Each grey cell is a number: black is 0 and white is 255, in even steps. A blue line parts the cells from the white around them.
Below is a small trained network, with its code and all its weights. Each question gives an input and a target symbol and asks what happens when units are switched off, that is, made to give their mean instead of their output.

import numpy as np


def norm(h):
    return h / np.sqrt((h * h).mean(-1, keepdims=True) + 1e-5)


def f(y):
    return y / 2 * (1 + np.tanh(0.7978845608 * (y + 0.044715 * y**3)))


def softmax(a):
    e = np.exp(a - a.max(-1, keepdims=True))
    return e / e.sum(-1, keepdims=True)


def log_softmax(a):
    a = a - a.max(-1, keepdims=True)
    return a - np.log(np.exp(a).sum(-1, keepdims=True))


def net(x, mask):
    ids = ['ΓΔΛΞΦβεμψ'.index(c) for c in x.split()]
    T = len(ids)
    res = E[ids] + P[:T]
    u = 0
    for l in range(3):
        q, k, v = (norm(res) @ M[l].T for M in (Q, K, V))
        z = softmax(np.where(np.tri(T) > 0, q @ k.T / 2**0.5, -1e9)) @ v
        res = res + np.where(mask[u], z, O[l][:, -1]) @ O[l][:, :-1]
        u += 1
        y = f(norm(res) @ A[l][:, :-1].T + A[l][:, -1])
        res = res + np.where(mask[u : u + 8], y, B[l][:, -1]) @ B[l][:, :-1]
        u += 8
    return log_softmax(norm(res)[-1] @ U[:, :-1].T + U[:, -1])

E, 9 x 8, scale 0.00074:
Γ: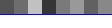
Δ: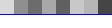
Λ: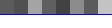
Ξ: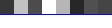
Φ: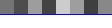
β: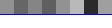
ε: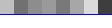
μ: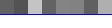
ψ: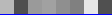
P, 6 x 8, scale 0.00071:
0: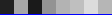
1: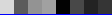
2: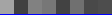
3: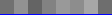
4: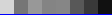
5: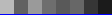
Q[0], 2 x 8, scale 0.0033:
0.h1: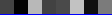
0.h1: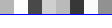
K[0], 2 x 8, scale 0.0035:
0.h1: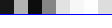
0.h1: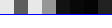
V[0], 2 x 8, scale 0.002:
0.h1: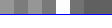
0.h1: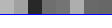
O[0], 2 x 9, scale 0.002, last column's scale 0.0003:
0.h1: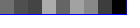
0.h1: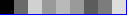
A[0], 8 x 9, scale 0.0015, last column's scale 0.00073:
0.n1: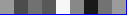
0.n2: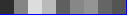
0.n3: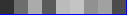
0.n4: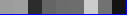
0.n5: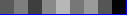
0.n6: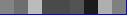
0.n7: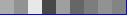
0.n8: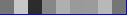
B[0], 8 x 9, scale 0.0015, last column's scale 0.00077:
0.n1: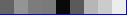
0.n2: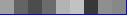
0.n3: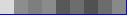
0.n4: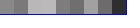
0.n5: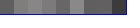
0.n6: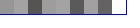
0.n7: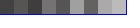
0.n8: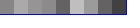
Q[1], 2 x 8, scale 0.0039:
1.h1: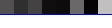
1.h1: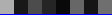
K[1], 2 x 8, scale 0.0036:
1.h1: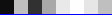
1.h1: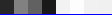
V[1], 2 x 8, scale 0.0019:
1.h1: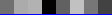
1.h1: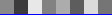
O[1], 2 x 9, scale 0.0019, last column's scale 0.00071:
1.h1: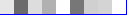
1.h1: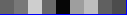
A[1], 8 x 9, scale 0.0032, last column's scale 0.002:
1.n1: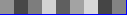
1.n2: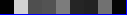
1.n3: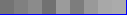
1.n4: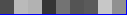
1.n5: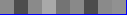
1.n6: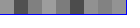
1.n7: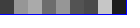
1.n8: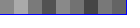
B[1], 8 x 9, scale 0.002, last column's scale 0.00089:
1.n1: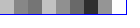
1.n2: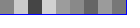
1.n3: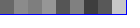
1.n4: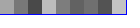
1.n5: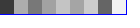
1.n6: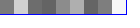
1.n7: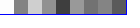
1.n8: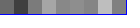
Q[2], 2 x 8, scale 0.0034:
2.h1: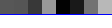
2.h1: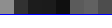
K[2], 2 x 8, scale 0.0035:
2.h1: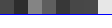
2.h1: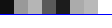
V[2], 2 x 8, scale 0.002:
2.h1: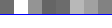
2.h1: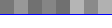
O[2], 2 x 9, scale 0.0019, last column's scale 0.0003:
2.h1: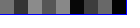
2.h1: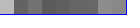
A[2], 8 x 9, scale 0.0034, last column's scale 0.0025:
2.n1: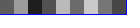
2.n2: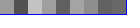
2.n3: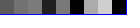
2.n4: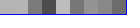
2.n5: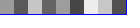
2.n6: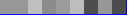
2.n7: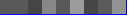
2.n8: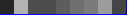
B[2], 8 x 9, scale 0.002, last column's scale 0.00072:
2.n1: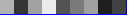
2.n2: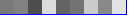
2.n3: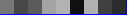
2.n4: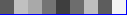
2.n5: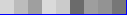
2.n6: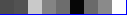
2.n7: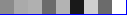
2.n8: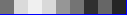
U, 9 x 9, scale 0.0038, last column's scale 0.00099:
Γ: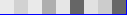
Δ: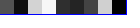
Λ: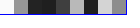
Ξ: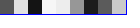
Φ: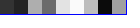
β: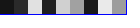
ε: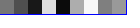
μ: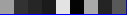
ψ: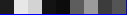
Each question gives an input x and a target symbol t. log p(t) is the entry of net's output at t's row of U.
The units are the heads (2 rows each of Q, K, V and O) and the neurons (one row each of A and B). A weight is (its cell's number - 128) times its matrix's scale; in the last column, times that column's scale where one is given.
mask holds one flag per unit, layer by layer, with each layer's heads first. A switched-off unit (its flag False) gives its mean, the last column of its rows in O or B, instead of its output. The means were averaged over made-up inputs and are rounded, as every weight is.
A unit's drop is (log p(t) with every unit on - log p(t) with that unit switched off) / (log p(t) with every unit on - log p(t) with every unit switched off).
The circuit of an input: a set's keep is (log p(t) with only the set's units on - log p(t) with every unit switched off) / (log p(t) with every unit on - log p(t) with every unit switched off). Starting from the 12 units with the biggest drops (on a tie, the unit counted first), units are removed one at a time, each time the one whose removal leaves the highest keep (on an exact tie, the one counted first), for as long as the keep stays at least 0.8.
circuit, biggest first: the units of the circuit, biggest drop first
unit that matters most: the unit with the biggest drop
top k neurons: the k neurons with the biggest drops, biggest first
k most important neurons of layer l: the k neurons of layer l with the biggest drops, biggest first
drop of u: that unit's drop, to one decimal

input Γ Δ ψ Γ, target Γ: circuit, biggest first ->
(1.h1; 2.n5)
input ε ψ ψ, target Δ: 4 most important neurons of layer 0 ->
(0.n6; 0.n8; 0.n2; 0.n5)
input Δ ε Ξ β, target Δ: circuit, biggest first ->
(0.h1; 1.n7; 2.n6)
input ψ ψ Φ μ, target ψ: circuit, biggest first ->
(1.h1)
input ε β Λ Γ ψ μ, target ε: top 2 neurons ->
(2.n2; 1.n4)
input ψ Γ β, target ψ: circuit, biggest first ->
(1.h1; 2.n7)
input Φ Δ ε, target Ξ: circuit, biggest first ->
(1.n1; 1.n7; 1.n6)
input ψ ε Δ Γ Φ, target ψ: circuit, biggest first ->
(0.n1; 1.h1)
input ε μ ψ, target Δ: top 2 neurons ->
(1.n1; 2.n6)
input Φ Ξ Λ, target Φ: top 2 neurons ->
(1.n5; 2.n1)
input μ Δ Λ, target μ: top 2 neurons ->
(0.n8; 2.n3)
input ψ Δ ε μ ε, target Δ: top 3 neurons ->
(1.n1; 2.n6; 1.n4)
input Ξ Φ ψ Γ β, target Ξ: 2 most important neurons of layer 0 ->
(0.n3; 0.n1)
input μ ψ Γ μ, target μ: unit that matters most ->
0.h1
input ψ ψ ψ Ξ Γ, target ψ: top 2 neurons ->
(2.n7; 1.n1)
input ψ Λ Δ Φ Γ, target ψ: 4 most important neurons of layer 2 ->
(2.n7; 2.n8; 2.n5; 2.n6)
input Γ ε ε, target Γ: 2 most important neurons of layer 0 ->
(0.n6; 0.n8)
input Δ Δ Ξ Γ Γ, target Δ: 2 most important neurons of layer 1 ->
(1.n7; 1.n4)
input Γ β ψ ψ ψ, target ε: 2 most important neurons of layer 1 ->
(1.n2; 1.n3)
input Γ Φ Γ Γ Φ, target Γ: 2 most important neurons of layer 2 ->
(2.n5; 2.n4)
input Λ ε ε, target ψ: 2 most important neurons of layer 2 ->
(2.n4; 2.n6)
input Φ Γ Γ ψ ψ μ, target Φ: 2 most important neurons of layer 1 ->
(1.n5; 1.n1)
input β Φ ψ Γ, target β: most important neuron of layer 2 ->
(2.n6)
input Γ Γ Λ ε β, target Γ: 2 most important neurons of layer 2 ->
(2.n5; 2.n4)
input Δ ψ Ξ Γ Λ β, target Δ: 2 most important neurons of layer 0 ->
(0.n1; 0.n8)
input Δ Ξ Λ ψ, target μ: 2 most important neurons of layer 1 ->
(1.n5; 1.n1)
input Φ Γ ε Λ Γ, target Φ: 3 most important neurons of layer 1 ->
(1.n1; 1.n8; 1.n5)
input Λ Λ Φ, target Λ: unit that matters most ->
1.n4
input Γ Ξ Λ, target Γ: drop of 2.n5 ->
0.3
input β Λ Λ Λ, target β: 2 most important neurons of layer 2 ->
(2.n6; 2.n2)
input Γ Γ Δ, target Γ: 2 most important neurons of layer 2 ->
(2.n4; 2.n6)
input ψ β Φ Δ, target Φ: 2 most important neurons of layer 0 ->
(0.n1; 0.n6)
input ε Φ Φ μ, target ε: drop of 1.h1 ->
0.1
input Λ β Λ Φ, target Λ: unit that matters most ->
0.n1
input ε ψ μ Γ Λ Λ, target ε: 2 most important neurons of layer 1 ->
(1.n4; 1.n7)
